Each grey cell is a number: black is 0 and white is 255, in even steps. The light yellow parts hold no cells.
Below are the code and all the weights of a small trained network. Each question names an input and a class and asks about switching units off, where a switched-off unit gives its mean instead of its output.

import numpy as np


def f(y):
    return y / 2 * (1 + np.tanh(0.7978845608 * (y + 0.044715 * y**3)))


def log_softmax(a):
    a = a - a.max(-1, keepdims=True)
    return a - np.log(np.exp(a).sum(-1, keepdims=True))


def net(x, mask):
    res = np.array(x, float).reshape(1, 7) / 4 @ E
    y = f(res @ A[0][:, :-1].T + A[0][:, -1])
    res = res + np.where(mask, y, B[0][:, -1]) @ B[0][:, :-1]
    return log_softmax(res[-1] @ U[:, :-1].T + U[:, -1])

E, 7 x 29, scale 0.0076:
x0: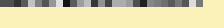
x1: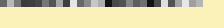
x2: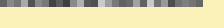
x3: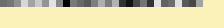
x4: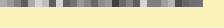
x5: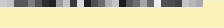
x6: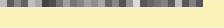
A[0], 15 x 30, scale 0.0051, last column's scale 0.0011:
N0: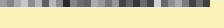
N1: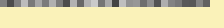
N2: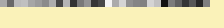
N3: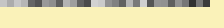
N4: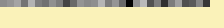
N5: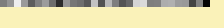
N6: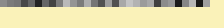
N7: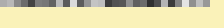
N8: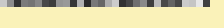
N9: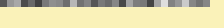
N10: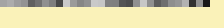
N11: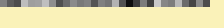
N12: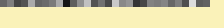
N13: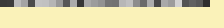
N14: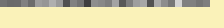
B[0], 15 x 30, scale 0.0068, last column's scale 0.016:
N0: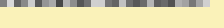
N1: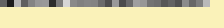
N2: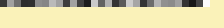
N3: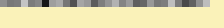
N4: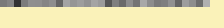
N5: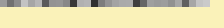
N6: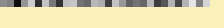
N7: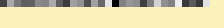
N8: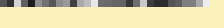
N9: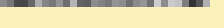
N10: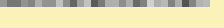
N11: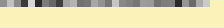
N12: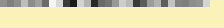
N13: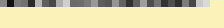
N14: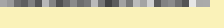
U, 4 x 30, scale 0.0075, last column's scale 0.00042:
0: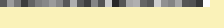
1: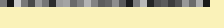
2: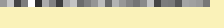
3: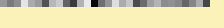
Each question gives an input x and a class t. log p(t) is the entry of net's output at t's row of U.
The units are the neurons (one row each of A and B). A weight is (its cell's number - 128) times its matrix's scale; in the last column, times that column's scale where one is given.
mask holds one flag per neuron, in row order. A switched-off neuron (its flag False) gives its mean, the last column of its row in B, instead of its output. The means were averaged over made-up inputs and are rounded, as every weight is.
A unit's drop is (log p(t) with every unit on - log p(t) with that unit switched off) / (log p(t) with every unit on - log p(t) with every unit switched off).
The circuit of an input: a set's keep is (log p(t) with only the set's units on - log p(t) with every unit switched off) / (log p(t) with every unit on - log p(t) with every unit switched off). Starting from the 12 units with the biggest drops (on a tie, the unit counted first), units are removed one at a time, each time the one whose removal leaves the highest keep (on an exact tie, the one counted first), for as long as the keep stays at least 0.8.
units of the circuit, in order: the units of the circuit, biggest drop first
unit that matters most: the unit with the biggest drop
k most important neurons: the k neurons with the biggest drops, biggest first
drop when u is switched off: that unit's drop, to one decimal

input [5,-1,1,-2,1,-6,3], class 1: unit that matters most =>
N13
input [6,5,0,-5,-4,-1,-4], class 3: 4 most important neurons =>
[N12, N2, N0, N11]
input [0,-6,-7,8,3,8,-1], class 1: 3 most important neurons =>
[N8, N6, N7]
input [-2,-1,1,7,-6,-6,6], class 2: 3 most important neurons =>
[N0, N8, N11]
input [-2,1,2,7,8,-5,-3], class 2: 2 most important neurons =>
[N0, N8]
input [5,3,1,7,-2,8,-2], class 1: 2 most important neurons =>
[N8, N6]
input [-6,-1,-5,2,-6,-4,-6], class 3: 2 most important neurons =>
[N5, N8]
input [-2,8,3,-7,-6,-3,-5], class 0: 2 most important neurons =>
[N7, N9]
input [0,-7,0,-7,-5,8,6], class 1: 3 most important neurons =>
[N8, N7, N6]
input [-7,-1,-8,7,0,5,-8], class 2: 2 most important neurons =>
[N11, N0]
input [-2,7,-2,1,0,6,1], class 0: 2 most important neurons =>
[N7, N13]
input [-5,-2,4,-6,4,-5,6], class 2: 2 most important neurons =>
[N6, N8]
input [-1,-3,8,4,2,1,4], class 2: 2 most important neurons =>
[N7, N11]
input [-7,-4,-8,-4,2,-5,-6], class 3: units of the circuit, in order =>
[N5]
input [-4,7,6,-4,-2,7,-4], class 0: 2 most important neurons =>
[N7, N13]
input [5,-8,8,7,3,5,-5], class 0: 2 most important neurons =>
[N2, N6]
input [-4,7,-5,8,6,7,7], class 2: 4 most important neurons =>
[N0, N2, N11, N14]
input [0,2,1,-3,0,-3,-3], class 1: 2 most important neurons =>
[N2, N0]
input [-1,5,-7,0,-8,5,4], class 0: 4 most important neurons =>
[N7, N13, N9, N1]
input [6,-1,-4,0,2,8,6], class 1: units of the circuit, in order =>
[N8]
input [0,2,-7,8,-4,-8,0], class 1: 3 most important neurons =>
[N13, N1, N6]
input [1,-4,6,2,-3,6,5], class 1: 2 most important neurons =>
[N8, N7]
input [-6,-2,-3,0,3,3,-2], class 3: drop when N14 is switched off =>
0.0
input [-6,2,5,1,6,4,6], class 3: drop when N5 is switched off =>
0.1
